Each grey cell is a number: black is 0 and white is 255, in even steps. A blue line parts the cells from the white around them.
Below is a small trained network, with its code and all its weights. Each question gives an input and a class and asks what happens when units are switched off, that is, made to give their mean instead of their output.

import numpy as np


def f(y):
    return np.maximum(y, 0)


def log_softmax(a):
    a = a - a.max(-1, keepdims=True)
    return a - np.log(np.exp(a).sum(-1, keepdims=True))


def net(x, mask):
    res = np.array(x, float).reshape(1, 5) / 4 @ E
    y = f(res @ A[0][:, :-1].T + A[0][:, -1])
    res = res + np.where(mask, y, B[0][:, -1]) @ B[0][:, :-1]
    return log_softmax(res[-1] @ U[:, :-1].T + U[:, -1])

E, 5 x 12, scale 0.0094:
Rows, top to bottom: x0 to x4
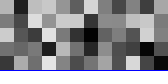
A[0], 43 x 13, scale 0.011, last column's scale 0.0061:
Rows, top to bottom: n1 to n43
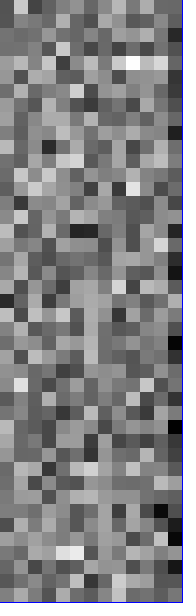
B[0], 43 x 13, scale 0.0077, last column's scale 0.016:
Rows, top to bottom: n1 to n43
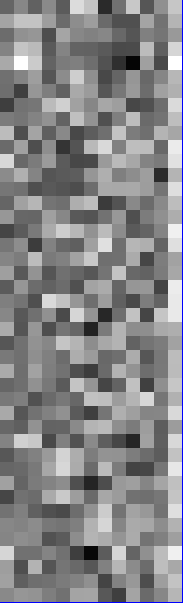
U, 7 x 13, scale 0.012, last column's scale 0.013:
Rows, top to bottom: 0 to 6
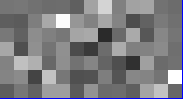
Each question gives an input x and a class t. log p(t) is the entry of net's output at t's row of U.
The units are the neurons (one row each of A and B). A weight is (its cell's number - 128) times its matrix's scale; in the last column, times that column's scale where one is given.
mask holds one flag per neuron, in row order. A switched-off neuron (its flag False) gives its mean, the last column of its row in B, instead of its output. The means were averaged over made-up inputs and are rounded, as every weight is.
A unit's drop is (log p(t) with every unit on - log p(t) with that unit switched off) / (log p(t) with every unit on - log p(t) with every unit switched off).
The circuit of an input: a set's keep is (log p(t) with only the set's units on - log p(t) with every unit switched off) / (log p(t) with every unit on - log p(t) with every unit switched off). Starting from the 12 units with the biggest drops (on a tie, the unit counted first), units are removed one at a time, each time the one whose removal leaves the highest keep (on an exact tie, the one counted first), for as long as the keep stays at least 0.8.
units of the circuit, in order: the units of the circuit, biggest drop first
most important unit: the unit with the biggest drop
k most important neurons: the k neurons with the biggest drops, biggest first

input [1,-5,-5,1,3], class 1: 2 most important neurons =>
n40; n22
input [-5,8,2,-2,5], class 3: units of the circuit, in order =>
n40
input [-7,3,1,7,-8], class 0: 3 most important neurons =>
n11; n18; n5
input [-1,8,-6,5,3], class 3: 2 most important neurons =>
n40; n14
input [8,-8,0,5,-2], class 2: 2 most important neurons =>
n15; n23
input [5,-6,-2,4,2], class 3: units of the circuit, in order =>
n30; n24
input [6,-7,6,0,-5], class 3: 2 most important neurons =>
n27; n35
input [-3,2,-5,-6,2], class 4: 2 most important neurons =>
n5; n17
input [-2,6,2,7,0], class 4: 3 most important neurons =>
n32; n4; n2
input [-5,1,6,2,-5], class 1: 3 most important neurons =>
n8; n17; n33
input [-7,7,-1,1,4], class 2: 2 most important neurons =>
n1; n28
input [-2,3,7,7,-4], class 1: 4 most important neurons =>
n17; n8; n5; n33
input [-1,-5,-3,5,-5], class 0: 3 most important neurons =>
n11; n5; n40
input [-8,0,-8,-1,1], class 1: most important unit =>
n34
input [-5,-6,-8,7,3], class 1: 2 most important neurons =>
n22; n34
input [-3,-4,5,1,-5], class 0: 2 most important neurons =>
n11; n34
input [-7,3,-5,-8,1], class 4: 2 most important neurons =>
n5; n23
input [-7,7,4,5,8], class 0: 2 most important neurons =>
n14; n37
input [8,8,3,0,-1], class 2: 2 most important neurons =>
n23; n6
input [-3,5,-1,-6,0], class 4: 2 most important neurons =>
n5; n30
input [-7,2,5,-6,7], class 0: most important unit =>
n13
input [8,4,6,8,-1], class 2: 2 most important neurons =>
n23; n5
